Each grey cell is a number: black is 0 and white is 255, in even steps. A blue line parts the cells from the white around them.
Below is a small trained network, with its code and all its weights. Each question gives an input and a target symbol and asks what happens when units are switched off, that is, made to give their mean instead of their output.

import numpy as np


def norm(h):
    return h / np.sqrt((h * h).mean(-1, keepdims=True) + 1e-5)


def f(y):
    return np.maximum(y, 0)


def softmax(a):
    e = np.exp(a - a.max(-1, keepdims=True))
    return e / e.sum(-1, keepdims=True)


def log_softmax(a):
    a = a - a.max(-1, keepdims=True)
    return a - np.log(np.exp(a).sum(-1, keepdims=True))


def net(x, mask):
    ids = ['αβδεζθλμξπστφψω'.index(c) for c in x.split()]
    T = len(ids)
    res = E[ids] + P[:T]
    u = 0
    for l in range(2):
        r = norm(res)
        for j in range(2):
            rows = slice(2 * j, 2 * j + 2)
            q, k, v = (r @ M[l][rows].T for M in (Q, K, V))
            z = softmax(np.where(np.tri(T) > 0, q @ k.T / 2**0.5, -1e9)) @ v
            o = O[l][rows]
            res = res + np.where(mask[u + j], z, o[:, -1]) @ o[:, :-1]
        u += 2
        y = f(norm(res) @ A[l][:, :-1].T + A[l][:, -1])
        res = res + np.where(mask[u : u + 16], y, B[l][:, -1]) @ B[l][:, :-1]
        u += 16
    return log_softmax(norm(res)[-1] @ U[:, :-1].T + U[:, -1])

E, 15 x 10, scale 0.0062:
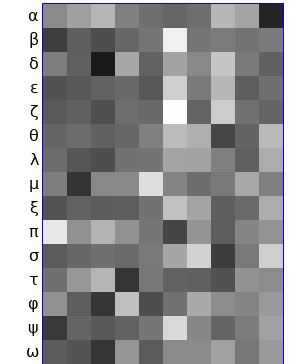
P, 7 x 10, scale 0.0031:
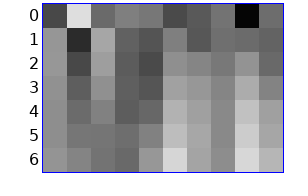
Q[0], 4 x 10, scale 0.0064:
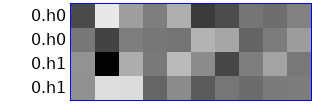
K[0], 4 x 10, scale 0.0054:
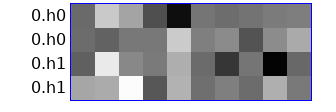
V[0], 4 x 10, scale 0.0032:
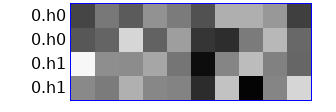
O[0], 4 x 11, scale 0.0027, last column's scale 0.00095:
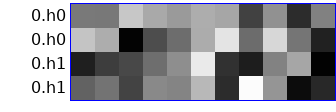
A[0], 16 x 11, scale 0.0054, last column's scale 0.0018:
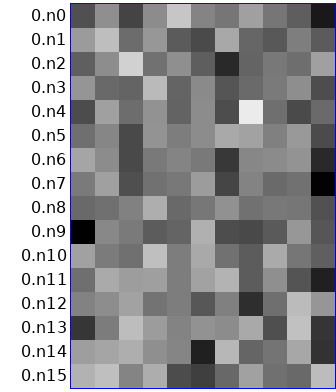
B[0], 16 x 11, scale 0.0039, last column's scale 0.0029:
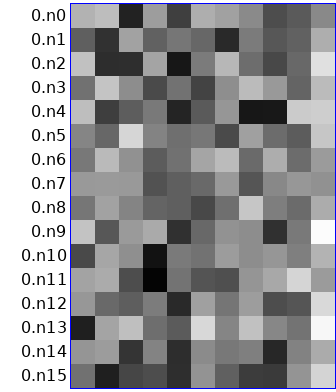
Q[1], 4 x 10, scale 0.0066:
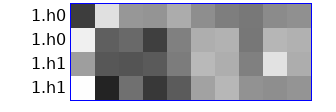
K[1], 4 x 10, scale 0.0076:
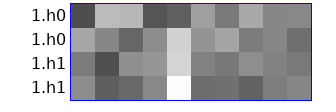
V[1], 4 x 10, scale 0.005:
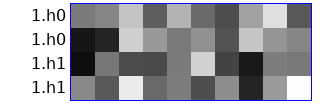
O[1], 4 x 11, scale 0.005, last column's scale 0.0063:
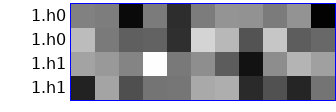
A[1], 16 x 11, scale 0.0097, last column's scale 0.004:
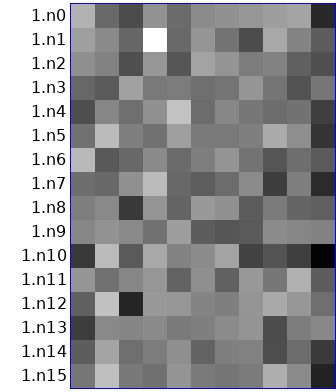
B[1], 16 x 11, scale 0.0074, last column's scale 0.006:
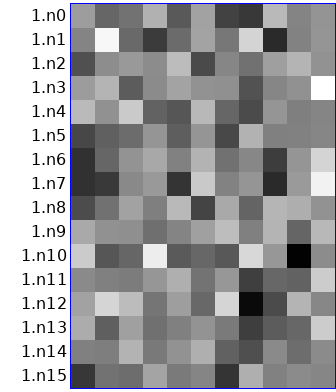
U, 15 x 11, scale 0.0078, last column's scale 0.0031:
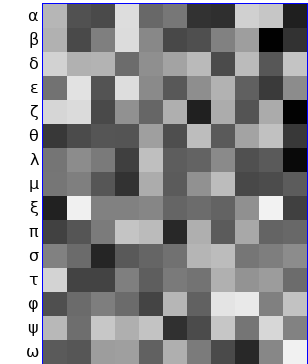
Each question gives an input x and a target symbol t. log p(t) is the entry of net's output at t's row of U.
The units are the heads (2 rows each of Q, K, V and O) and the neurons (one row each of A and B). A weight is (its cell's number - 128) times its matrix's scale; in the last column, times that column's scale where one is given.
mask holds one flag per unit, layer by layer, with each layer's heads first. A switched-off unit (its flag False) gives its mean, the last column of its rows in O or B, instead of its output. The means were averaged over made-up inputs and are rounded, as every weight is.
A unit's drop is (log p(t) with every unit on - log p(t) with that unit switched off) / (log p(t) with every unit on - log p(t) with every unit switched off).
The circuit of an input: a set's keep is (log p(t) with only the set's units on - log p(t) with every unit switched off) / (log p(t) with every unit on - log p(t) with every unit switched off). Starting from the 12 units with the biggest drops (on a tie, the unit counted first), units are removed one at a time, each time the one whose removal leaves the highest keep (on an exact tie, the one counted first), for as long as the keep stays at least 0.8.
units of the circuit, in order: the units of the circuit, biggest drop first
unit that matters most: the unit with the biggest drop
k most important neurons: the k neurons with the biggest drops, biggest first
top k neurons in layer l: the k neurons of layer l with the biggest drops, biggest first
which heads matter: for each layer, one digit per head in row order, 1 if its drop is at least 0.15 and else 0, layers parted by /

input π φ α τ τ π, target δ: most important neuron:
[0.n2]
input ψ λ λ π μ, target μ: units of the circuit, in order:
[1.h1, 0.h1]
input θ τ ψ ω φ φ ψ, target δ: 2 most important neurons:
[1.n7, 1.n6]
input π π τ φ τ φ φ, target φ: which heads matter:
01 / 11
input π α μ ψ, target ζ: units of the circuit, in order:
[0.h1, 1.h1, 1.n1]
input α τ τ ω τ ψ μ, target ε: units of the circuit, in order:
[1.h1, 0.h1, 1.n10, 1.n1]
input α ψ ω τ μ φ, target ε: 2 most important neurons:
[1.n10, 1.n1]
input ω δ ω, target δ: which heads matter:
01 / 11
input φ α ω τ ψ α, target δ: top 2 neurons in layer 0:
[0.n2, 0.n9]
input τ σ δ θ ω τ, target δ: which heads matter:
01 / 00
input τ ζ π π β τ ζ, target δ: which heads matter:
01 / 00
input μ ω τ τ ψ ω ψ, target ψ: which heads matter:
00 / 01
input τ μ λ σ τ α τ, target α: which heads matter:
01 / 11
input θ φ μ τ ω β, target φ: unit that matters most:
1.h1
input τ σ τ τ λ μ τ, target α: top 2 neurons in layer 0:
[0.n0, 0.n9]
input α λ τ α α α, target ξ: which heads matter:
11 / 10
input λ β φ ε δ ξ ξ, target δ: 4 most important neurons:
[1.n7, 1.n6, 0.n4, 0.n13]
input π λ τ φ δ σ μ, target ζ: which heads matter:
01 / 01
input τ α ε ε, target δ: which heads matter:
01 / 00
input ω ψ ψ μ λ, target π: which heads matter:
01 / 11
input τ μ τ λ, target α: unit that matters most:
0.h1
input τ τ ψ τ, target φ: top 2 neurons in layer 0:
[0.n9, 0.n4]
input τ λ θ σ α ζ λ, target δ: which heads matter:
01 / 10
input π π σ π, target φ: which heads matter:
11 / 00
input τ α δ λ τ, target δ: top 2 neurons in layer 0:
[0.n4, 0.n15]
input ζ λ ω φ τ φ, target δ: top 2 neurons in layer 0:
[0.n4, 0.n9]
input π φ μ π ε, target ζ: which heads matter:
11 / 01
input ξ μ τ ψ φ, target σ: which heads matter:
01 / 11
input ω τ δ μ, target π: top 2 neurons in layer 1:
[1.n10, 1.n8]
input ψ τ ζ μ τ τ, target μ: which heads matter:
01 / 01
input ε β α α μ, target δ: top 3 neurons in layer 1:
[1.n4, 1.n7, 1.n6]
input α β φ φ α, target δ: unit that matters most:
0.h1
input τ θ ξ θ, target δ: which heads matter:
01 / 10
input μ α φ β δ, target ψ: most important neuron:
[0.n0]
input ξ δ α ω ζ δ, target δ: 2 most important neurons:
[1.n7, 1.n6]
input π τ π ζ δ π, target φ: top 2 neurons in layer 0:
[0.n10, 0.n9]
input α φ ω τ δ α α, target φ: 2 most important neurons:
[0.n11, 0.n9]
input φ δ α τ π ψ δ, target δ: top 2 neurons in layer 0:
[0.n9, 0.n10]
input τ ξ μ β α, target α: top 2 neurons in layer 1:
[1.n0, 1.n7]
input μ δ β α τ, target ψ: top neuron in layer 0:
[0.n0]
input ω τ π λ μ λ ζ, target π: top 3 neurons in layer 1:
[1.n8, 1.n10, 1.n2]
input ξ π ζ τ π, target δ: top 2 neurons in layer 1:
[1.n7, 1.n9]
